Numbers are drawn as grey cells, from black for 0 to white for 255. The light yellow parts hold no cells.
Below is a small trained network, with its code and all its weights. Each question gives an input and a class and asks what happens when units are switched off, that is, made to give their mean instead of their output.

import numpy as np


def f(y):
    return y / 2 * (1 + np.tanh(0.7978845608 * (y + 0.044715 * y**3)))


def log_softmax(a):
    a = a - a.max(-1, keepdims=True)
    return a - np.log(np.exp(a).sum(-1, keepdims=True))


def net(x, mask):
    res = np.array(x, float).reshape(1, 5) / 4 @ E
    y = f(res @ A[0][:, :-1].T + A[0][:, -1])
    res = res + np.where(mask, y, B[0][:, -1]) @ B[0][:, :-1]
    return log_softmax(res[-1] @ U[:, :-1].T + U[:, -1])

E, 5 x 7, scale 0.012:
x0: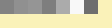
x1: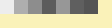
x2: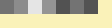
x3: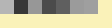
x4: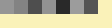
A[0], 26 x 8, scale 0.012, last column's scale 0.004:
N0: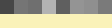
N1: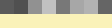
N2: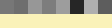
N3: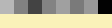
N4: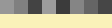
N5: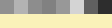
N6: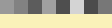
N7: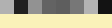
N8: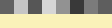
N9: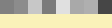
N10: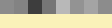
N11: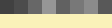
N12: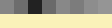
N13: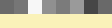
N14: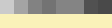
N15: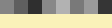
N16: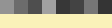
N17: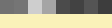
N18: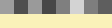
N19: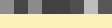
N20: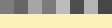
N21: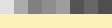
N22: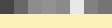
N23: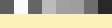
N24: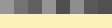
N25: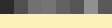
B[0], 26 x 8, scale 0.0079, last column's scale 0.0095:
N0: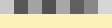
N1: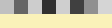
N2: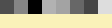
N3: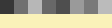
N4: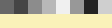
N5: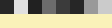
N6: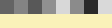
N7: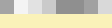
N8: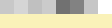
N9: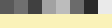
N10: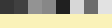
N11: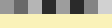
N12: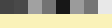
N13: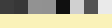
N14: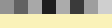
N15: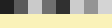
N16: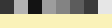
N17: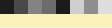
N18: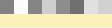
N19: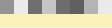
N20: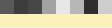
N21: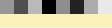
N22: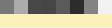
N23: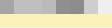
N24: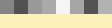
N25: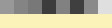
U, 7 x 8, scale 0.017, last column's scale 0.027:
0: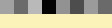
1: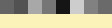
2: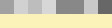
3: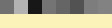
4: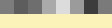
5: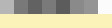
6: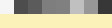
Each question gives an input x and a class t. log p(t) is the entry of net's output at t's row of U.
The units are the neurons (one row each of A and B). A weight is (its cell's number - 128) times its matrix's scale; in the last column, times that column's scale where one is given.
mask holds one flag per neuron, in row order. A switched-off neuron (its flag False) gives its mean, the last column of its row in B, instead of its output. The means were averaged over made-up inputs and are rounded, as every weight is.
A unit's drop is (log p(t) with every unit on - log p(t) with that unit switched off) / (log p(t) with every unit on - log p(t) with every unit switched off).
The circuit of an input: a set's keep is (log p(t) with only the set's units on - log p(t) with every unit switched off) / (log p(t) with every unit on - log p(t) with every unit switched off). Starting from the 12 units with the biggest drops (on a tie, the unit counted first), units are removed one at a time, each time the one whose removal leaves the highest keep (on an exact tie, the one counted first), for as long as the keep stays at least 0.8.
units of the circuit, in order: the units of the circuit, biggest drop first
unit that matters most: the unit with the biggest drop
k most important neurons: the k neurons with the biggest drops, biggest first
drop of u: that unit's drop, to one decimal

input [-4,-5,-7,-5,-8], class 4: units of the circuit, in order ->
(N20)
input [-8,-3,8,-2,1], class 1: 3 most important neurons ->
(N17, N13, N22)
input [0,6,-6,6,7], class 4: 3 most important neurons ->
(N4, N6, N24)
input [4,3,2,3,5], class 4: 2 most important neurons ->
(N6, N24)
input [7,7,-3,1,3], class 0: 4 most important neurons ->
(N14, N21, N16, N2)
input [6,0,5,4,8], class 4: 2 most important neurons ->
(N6, N24)
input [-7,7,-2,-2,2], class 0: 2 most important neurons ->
(N21, N14)
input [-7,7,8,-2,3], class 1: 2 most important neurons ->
(N17, N13)
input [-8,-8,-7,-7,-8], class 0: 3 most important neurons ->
(N25, N11, N1)
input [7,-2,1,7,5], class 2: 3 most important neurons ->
(N18, N7, N16)
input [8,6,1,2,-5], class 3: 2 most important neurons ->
(N5, N9)
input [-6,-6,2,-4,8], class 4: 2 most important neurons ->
(N4, N16)
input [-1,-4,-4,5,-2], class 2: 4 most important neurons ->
(N7, N19, N21, N13)
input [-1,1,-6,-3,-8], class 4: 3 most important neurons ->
(N20, N9, N2)
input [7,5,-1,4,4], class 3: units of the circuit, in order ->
(N5)
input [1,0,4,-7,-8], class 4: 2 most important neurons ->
(N9, N20)
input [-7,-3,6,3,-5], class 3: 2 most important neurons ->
(N2, N19)
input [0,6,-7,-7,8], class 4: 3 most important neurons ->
(N4, N6, N24)
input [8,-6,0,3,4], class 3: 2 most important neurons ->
(N22, N5)
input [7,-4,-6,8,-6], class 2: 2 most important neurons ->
(N18, N7)
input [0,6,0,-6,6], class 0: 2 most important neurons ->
(N21, N14)
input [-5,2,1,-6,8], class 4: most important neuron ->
(N4)
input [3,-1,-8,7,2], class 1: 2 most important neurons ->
(N10, N12)
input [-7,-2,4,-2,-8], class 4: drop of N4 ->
-0.1
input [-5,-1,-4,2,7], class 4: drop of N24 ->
0.2
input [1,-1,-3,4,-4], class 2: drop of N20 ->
-0.1
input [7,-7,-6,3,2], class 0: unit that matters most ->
N1
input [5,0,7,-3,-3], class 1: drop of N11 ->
0.0
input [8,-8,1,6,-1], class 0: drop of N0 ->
0.1
